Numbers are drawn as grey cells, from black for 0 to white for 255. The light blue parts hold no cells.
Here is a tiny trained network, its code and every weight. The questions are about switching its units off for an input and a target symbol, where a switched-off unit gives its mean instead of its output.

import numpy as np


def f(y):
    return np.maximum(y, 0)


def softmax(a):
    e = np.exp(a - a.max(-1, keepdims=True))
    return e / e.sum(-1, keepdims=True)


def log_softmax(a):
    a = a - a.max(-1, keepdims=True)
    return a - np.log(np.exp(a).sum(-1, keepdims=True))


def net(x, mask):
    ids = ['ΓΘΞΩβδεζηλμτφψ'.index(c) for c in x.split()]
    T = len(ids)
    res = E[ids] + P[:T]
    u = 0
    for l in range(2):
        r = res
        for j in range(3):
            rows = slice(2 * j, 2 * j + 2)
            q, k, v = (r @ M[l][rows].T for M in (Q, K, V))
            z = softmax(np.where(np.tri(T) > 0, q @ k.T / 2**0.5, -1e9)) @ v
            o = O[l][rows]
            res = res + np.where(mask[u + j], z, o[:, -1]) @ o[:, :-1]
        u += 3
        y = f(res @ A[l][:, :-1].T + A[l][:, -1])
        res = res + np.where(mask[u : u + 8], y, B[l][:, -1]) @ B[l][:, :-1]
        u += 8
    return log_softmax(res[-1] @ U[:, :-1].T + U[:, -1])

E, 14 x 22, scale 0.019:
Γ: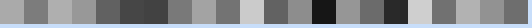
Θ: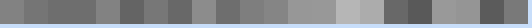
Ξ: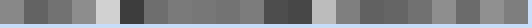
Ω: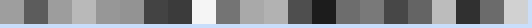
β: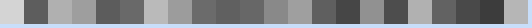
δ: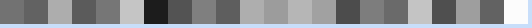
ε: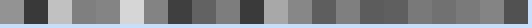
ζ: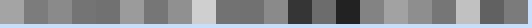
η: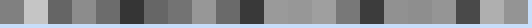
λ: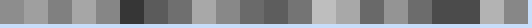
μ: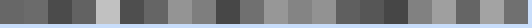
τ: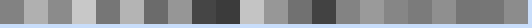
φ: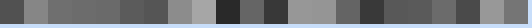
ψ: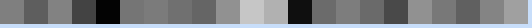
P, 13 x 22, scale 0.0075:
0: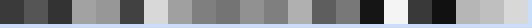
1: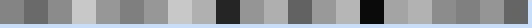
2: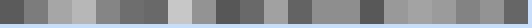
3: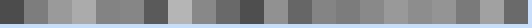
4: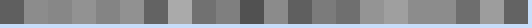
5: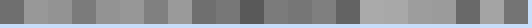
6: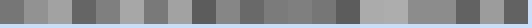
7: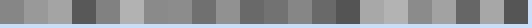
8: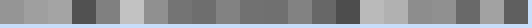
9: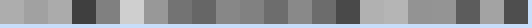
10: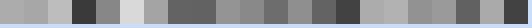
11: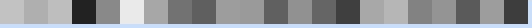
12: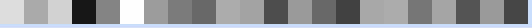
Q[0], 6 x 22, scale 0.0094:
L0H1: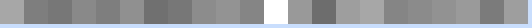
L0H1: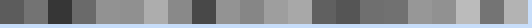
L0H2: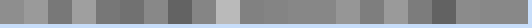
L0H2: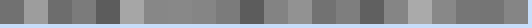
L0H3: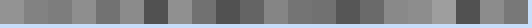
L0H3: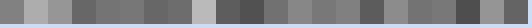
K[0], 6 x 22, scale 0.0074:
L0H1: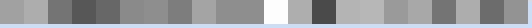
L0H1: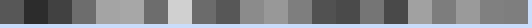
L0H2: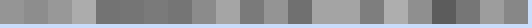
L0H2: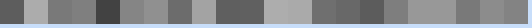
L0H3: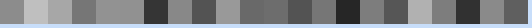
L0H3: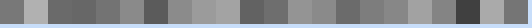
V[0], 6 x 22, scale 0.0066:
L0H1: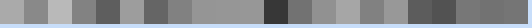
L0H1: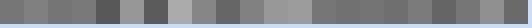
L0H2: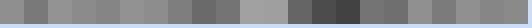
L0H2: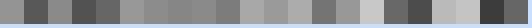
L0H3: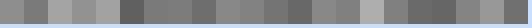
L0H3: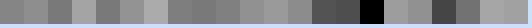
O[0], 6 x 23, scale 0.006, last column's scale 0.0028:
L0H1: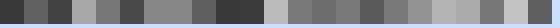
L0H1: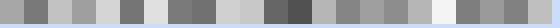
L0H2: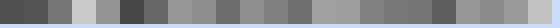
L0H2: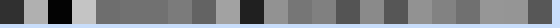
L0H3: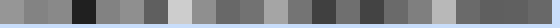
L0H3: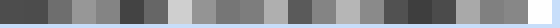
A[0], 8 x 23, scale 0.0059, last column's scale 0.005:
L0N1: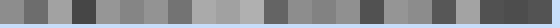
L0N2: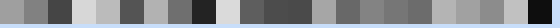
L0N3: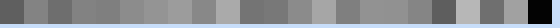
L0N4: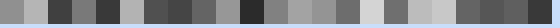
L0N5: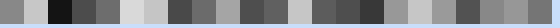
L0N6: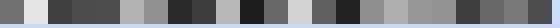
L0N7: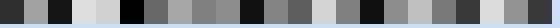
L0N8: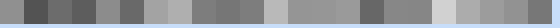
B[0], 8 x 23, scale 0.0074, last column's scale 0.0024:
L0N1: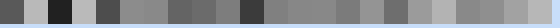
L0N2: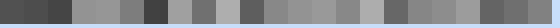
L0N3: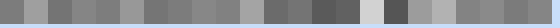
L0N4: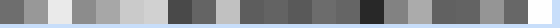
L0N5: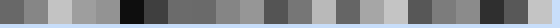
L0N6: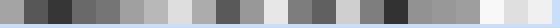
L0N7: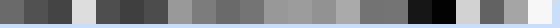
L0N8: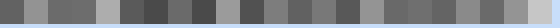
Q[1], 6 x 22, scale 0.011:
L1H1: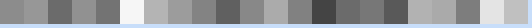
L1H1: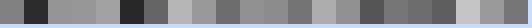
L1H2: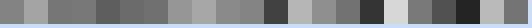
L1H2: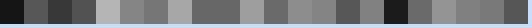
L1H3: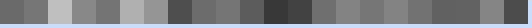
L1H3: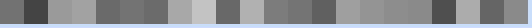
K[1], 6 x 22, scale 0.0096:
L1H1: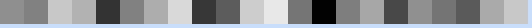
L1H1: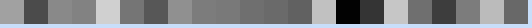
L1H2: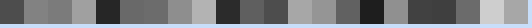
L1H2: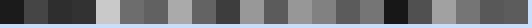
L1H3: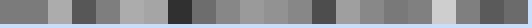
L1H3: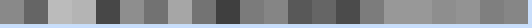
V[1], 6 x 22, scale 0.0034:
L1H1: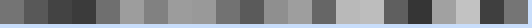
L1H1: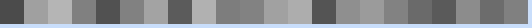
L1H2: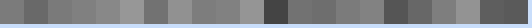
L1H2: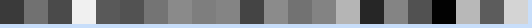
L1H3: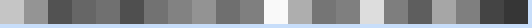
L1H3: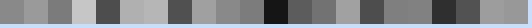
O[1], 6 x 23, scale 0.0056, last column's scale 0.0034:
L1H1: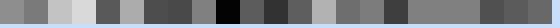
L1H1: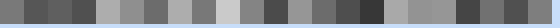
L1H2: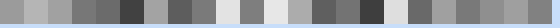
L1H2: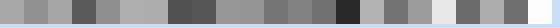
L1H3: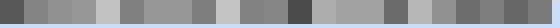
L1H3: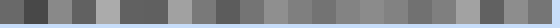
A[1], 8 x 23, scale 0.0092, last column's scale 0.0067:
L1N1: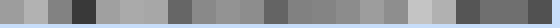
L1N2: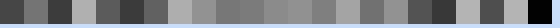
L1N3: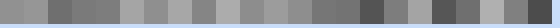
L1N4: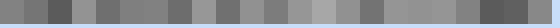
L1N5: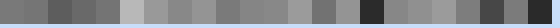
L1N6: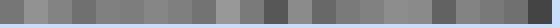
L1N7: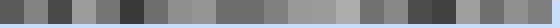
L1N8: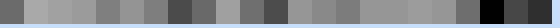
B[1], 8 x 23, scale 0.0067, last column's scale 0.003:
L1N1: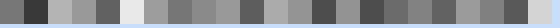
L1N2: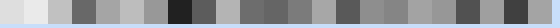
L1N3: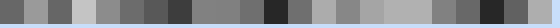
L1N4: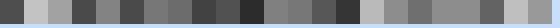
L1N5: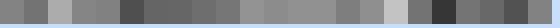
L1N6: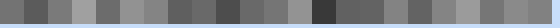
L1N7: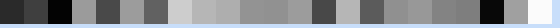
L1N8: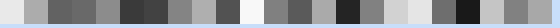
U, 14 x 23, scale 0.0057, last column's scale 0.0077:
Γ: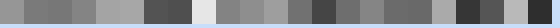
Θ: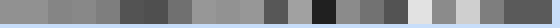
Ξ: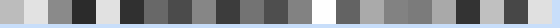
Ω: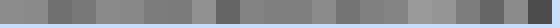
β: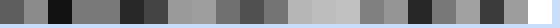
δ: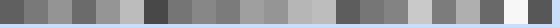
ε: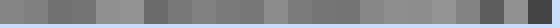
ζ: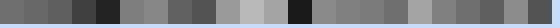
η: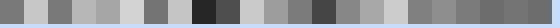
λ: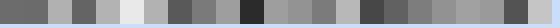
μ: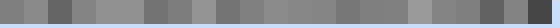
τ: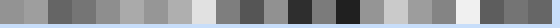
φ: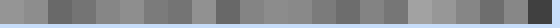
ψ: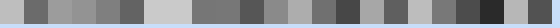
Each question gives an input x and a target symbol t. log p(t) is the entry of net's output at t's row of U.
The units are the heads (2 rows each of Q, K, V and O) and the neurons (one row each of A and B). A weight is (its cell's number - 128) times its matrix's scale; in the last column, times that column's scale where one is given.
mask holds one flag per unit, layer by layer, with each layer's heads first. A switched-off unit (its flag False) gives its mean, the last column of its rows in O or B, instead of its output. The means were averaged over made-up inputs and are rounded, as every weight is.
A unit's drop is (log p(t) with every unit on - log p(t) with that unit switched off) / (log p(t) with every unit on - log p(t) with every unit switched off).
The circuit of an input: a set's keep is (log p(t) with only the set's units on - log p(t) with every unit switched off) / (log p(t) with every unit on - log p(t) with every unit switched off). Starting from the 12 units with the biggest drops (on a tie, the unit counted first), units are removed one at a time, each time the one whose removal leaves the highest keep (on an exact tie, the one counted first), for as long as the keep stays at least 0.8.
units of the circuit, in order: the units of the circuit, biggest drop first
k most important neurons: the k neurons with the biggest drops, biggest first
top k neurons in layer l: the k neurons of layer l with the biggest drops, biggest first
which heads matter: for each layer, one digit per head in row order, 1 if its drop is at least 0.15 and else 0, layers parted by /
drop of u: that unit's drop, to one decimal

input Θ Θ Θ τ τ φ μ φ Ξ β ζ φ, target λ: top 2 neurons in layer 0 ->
L0N7; L0N5
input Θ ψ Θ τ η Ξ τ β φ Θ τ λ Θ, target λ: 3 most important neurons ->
L0N6; L0N4; L1N1
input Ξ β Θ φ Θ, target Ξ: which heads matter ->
001 / 100
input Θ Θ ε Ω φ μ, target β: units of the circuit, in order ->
L0N7
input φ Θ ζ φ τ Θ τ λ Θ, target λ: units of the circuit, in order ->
L0H3; L0N4; L1N1
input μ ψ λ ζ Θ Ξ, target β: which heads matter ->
100 / 000
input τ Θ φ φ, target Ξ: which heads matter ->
010 / 010
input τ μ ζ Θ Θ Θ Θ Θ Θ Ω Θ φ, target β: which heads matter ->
110 / 000
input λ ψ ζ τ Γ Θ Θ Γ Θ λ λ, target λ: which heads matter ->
011 / 010
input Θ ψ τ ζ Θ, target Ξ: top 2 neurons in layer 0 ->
L0N6; L0N4
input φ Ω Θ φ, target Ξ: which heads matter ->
001 / 010
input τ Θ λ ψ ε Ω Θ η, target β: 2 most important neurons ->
L1N7; L0N7
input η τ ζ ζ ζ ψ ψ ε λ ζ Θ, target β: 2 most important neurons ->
L1N7; L0N4
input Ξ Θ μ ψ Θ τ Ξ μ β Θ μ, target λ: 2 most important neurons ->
L1N1; L0N7
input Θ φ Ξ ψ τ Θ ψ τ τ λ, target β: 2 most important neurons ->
L1N7; L0N7
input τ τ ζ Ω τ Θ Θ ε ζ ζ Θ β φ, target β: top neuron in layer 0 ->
L0N7
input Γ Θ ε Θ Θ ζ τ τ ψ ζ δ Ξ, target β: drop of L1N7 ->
0.2
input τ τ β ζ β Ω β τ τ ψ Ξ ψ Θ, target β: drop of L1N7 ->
0.2
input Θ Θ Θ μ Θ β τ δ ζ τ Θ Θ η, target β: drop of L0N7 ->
0.1
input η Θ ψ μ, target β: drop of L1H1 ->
0.0
